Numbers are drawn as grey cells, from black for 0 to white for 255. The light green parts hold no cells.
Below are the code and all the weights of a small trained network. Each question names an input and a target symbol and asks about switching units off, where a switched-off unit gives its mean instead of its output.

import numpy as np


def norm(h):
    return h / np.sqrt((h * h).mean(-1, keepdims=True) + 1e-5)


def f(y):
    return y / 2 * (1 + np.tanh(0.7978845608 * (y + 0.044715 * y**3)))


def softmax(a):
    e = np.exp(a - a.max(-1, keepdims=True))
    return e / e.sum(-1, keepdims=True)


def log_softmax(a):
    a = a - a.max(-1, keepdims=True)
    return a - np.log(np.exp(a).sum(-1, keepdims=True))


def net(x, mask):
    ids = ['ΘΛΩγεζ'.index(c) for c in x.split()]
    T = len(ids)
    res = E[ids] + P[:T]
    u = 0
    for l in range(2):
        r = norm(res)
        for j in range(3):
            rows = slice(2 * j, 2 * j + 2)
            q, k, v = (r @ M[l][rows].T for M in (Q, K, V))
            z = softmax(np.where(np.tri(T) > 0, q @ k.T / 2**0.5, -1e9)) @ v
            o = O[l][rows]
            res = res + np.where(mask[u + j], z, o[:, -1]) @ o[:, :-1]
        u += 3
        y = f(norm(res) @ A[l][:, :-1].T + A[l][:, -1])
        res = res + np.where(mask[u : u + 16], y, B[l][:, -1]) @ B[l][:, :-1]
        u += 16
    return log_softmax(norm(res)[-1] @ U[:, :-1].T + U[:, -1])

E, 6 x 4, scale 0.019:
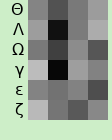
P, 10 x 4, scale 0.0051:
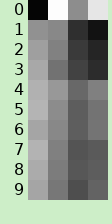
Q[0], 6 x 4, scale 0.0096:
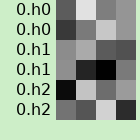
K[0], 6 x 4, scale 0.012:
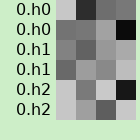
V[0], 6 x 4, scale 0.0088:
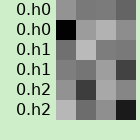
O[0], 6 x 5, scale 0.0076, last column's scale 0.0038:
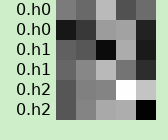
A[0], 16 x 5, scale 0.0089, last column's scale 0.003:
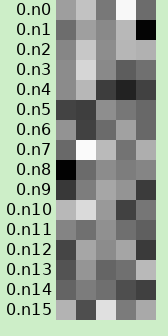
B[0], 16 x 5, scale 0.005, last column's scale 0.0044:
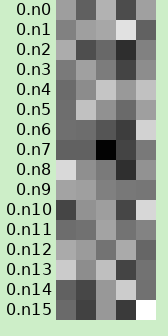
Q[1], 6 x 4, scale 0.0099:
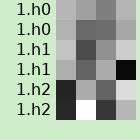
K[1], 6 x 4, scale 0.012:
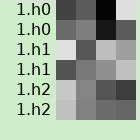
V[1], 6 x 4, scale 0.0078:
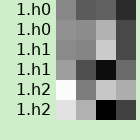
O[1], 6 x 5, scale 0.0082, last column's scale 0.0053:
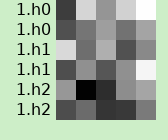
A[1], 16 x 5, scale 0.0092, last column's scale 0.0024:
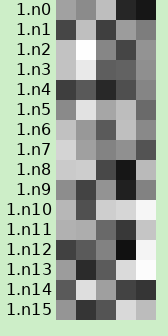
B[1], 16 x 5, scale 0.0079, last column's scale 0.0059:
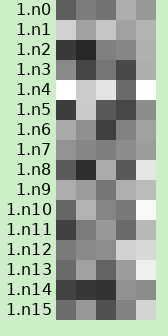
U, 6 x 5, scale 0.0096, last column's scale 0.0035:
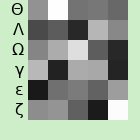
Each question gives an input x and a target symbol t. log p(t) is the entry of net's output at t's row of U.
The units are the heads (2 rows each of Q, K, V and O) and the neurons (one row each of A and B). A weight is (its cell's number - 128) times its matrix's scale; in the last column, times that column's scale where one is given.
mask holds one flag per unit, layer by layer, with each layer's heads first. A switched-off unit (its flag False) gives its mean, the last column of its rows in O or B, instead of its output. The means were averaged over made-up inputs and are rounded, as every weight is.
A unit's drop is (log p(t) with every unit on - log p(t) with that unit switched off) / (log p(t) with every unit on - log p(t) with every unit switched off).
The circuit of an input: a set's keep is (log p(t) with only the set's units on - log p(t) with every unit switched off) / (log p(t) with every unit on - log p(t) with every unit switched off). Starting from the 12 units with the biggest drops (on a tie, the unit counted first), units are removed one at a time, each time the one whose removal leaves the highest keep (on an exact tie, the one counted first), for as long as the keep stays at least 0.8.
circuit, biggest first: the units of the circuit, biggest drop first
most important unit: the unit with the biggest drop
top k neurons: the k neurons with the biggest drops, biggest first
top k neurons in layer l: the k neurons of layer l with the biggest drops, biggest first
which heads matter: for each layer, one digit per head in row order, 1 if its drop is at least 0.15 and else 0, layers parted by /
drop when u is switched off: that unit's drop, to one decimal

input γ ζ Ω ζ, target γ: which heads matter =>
111 / 011
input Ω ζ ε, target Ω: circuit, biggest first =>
[1.h2; 0.h2]
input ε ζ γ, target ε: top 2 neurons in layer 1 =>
[1.n4; 1.n1]
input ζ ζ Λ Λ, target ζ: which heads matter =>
101 / 001
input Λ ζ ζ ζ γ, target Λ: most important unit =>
1.n4
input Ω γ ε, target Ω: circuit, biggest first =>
[0.h0; 1.h2]
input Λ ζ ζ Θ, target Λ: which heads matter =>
001 / 001
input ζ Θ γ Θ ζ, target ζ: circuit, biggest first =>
[1.h2; 1.n8]
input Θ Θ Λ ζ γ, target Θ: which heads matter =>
101 / 011
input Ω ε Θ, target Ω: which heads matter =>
110 / 011
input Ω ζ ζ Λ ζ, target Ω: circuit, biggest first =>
[1.h2; 1.n2]
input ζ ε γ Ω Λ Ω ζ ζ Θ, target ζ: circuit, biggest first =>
[0.h0; 1.h2]
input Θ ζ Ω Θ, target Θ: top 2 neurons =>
[1.n4; 1.n1]
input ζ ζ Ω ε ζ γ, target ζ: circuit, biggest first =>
[1.h2; 0.h2]
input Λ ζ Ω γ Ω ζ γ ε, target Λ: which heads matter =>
000 / 000
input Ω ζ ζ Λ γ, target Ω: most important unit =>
0.h0
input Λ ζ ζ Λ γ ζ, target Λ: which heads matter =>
001 / 001
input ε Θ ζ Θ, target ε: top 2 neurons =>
[0.n8; 1.n4]
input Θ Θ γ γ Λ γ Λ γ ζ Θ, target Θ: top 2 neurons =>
[1.n4; 0.n6]
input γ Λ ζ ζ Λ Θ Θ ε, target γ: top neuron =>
[1.n9]
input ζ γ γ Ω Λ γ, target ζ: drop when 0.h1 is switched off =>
0.2
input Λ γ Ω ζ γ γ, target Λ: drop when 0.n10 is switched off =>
0.2
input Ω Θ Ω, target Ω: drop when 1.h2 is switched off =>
0.5
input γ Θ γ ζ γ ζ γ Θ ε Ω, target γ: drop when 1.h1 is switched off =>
0.1
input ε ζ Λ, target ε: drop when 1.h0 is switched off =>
0.0
